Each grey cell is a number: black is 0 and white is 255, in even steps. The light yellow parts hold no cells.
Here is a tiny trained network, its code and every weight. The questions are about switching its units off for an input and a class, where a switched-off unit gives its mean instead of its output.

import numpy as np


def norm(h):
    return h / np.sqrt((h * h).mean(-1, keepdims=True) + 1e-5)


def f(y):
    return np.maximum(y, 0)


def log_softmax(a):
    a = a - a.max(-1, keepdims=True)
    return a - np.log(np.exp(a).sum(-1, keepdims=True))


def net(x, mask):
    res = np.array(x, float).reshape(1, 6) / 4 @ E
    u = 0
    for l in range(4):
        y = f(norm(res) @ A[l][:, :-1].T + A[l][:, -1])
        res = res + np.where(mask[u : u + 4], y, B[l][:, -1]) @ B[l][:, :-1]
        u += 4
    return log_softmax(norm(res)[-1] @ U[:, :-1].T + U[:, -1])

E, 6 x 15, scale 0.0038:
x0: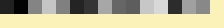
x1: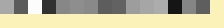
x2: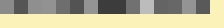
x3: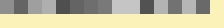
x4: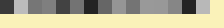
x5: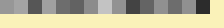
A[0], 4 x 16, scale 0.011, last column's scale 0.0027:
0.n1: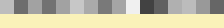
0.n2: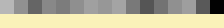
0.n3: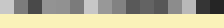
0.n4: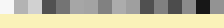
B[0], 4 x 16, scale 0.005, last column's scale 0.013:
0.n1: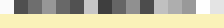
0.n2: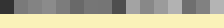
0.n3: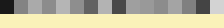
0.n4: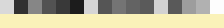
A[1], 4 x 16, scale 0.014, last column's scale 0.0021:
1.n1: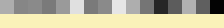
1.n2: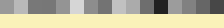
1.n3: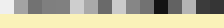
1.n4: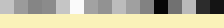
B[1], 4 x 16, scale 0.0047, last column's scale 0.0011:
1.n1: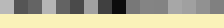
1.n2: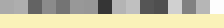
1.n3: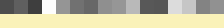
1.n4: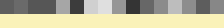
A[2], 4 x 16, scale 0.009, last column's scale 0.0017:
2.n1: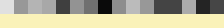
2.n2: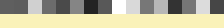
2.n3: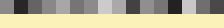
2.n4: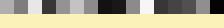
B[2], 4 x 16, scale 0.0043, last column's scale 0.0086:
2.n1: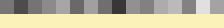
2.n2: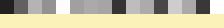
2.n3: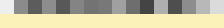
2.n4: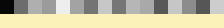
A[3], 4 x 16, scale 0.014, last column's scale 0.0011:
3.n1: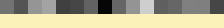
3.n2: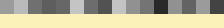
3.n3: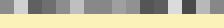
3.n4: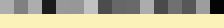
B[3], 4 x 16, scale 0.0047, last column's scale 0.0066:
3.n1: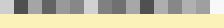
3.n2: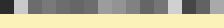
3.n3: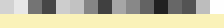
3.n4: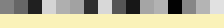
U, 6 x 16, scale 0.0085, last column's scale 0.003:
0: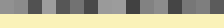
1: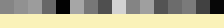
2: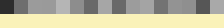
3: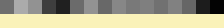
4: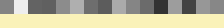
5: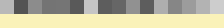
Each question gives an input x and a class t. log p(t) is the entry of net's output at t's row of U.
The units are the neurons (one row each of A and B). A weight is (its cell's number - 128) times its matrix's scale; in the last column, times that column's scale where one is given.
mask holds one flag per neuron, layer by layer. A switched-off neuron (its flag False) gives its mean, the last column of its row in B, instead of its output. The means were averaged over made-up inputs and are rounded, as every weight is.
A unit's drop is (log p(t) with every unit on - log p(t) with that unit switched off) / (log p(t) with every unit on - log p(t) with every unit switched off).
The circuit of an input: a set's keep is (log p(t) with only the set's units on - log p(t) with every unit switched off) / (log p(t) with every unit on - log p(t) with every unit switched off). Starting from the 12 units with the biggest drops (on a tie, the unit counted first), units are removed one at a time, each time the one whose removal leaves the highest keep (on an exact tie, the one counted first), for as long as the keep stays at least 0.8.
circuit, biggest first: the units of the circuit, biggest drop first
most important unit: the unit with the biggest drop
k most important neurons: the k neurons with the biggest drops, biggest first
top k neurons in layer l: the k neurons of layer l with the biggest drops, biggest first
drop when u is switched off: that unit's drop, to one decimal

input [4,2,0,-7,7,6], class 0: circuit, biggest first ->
0.n1, 0.n4, 2.n2, 0.n3
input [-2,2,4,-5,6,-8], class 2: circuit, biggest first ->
2.n4
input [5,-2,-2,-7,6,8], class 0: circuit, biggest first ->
2.n2, 0.n1
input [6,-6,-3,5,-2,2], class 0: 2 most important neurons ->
0.n1, 0.n4
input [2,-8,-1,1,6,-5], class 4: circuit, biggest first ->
0.n4, 3.n3
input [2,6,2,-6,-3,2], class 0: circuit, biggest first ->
3.n4, 0.n1
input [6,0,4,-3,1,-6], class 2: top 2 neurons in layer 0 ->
0.n4, 0.n1
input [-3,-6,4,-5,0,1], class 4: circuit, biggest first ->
0.n4, 3.n3
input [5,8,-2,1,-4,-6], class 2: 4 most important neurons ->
2.n2, 2.n4, 0.n1, 0.n4
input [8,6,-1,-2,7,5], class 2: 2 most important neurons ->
0.n4, 2.n2
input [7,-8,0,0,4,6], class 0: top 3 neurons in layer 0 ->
0.n4, 0.n1, 0.n3
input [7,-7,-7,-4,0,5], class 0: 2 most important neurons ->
0.n1, 0.n4
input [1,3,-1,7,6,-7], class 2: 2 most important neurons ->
2.n2, 0.n4
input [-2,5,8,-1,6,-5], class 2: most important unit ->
2.n4
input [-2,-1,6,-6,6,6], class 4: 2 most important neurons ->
0.n4, 2.n2
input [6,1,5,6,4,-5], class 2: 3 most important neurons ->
2.n2, 0.n4, 0.n1
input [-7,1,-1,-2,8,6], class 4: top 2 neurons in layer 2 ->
2.n2, 2.n1
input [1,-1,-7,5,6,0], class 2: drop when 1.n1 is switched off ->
0.0
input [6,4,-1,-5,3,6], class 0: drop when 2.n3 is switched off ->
0.1
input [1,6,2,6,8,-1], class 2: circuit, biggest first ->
2.n2
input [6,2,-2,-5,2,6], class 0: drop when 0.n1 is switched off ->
0.2
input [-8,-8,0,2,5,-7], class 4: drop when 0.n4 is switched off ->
0.2
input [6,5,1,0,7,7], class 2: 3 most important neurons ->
0.n4, 2.n2, 0.n1
